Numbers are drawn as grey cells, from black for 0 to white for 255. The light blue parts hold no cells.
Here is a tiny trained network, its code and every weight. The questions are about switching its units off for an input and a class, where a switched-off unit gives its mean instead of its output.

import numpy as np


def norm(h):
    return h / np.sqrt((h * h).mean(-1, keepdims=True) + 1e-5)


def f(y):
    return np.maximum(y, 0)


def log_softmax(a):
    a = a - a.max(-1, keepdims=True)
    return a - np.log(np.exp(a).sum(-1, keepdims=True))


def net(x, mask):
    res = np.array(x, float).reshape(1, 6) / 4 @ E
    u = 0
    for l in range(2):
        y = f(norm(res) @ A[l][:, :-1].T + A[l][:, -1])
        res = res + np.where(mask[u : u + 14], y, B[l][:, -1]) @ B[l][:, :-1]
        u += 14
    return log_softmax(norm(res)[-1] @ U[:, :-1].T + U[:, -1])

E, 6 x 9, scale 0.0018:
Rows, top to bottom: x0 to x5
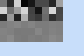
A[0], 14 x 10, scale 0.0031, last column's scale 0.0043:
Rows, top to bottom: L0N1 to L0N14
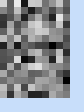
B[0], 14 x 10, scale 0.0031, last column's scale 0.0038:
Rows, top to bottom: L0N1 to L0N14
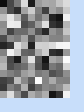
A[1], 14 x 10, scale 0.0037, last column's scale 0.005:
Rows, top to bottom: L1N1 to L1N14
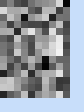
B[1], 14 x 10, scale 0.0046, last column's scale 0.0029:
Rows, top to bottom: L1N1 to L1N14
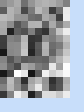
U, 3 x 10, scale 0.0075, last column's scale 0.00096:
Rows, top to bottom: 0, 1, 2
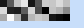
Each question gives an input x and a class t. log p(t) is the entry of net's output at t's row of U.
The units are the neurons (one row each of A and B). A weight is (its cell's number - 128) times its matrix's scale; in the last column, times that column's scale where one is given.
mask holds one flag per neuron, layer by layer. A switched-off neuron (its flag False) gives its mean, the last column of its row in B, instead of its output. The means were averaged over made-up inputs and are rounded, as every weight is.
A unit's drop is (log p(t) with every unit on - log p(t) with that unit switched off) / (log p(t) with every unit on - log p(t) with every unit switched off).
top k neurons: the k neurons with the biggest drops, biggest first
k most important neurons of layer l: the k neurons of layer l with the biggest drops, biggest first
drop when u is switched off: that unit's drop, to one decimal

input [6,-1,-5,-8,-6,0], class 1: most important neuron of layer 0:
[L0N9]
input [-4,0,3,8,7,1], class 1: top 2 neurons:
[L0N1, L0N10]
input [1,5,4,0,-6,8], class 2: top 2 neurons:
[L0N14, L0N1]
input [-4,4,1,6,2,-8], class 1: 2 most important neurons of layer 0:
[L0N7, L0N3]
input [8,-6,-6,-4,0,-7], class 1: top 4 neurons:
[L0N9, L0N7, L0N3, L1N11]
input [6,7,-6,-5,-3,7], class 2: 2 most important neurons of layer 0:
[L0N14, L0N7]
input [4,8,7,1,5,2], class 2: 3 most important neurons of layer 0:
[L0N14, L0N1, L0N13]
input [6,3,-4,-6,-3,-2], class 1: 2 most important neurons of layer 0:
[L0N7, L0N14]
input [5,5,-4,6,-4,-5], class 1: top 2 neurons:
[L0N7, L0N3]
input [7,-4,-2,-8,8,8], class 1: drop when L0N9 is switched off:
1.3
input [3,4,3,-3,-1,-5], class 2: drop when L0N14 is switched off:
1.1
